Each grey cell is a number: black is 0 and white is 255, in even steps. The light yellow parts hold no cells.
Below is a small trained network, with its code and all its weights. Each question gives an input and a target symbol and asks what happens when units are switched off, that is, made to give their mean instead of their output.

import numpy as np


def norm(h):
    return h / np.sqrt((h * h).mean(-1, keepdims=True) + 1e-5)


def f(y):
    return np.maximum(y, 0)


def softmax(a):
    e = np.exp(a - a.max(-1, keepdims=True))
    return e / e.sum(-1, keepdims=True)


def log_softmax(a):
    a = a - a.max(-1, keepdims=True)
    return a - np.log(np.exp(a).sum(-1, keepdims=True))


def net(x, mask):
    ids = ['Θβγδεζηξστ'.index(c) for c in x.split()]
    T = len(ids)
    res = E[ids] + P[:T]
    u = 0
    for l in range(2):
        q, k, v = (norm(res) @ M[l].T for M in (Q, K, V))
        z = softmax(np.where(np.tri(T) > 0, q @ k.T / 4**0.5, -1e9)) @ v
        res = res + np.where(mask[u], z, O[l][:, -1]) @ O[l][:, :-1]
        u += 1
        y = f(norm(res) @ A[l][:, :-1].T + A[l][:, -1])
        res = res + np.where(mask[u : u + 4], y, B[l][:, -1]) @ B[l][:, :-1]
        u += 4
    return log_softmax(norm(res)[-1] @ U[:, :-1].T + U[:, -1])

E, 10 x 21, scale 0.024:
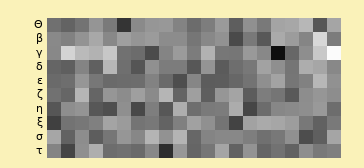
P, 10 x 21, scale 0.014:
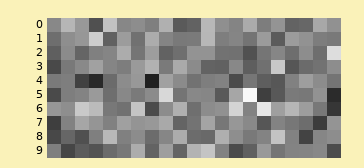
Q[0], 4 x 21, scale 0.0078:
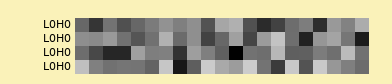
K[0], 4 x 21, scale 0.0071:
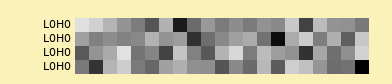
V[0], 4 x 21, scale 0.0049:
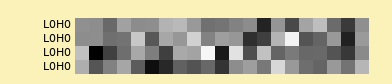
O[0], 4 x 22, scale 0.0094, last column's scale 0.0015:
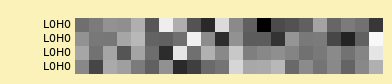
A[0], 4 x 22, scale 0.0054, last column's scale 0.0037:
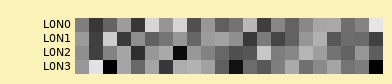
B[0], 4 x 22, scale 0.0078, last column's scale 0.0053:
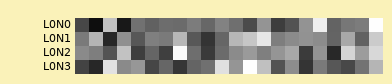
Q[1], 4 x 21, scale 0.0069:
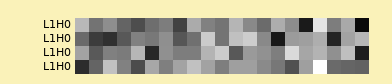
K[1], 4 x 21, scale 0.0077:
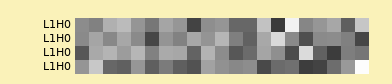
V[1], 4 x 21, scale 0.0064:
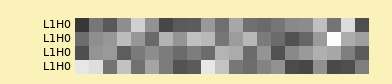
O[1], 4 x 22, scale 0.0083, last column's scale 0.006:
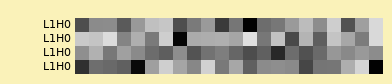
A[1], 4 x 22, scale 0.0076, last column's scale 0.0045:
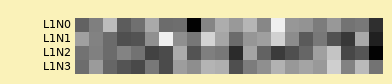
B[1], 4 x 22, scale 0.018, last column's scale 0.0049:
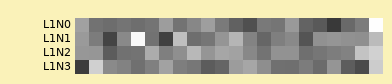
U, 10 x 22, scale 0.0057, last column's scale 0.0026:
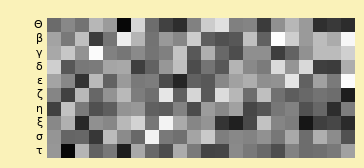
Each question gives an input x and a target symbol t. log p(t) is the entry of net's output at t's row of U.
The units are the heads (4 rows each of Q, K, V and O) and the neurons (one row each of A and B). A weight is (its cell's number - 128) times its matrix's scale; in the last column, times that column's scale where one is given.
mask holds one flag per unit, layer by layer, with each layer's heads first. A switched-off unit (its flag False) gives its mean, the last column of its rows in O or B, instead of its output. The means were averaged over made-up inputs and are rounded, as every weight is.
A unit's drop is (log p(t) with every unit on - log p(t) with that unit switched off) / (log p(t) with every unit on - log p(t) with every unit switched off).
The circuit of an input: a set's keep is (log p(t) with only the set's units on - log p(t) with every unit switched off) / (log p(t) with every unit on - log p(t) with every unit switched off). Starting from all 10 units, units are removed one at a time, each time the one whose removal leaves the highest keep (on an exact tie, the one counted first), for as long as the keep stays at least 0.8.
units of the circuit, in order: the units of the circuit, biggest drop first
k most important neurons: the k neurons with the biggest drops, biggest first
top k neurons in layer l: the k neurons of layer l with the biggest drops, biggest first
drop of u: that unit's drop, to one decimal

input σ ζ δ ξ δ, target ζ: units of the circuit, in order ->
[L0N3, L0H0]
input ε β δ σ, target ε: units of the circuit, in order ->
[L0H0, L0N2]
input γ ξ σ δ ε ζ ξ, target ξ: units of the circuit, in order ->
[L1N0]
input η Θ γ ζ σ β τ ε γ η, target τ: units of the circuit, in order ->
[L0H0, L1N0]
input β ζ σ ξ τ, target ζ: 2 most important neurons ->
[L0N3, L1N2]
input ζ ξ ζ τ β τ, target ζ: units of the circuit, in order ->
[L0H0, L0N3]
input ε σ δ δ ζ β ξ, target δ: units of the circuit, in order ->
[L1H0, L0H0]
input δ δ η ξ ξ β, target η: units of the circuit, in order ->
[L0H0, L1N3, L1N0]
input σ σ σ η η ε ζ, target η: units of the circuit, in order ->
[L0H0, L1N3]
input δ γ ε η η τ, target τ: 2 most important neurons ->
[L0N0, L1N0]
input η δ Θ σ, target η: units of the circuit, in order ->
[L1N3, L0H0]
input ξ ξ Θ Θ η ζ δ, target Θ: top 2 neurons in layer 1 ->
[L1N0, L1N2]
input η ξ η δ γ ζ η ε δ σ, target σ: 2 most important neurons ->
[L1N1, L0N0]
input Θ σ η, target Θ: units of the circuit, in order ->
[L0H0]
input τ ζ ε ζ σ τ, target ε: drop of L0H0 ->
0.8
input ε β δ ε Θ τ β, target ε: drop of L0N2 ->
0.3
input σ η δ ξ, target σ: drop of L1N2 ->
0.0
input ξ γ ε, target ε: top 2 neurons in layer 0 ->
[L0N2, L0N0]
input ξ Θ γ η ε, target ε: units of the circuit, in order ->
[L0N2, L0H0]
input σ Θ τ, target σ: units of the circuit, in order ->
[L0H0]
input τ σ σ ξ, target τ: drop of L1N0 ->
0.3
